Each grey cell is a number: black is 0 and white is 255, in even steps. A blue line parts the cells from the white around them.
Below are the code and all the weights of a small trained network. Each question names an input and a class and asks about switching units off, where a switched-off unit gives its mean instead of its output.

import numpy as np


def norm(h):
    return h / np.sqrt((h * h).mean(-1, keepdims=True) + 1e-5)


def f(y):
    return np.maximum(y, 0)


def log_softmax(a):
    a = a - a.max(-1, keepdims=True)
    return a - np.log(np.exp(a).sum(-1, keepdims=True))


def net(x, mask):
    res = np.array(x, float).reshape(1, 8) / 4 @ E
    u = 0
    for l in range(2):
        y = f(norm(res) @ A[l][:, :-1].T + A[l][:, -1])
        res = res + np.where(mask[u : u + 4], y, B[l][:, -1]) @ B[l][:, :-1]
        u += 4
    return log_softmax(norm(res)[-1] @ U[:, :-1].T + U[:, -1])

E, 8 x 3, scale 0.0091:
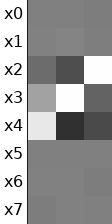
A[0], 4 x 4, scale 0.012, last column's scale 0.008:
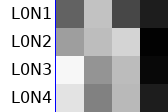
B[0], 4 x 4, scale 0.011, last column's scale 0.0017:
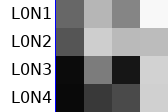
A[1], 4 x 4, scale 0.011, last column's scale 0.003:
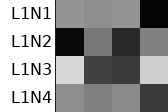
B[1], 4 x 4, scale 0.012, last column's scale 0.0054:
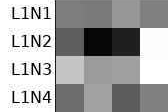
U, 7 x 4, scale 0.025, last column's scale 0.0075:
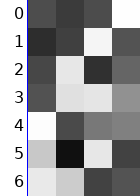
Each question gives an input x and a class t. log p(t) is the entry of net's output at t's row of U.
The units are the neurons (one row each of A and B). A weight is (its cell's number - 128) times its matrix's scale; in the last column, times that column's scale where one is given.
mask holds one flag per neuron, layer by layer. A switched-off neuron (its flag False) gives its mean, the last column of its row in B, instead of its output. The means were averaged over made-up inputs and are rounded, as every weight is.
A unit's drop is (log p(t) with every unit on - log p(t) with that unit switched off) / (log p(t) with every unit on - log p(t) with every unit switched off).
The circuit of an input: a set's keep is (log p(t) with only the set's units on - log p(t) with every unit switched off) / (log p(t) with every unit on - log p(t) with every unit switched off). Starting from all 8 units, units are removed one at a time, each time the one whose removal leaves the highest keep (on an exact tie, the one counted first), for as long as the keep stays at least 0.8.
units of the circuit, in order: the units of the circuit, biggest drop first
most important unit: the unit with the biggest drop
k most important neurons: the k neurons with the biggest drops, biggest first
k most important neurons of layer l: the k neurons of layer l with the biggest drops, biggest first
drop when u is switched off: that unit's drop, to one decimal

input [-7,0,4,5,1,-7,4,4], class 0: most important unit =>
L0N3
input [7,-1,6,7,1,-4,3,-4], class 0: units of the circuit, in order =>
L0N3, L1N2
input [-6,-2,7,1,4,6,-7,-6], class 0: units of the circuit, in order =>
L0N4, L0N3
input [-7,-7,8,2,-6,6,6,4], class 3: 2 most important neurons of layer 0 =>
L0N2, L0N4
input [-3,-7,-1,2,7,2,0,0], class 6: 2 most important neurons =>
L1N2, L1N3
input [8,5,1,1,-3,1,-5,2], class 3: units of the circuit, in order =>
L0N3, L0N4
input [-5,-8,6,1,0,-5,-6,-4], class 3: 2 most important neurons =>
L1N2, L0N2
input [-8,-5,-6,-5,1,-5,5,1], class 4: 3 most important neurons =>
L1N3, L0N3, L0N4
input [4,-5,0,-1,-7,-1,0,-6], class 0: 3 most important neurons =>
L1N2, L1N3, L0N2
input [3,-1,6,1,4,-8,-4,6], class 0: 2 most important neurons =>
L0N4, L0N3
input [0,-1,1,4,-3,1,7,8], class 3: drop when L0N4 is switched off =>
0.2
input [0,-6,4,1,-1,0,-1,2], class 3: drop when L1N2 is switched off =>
0.8
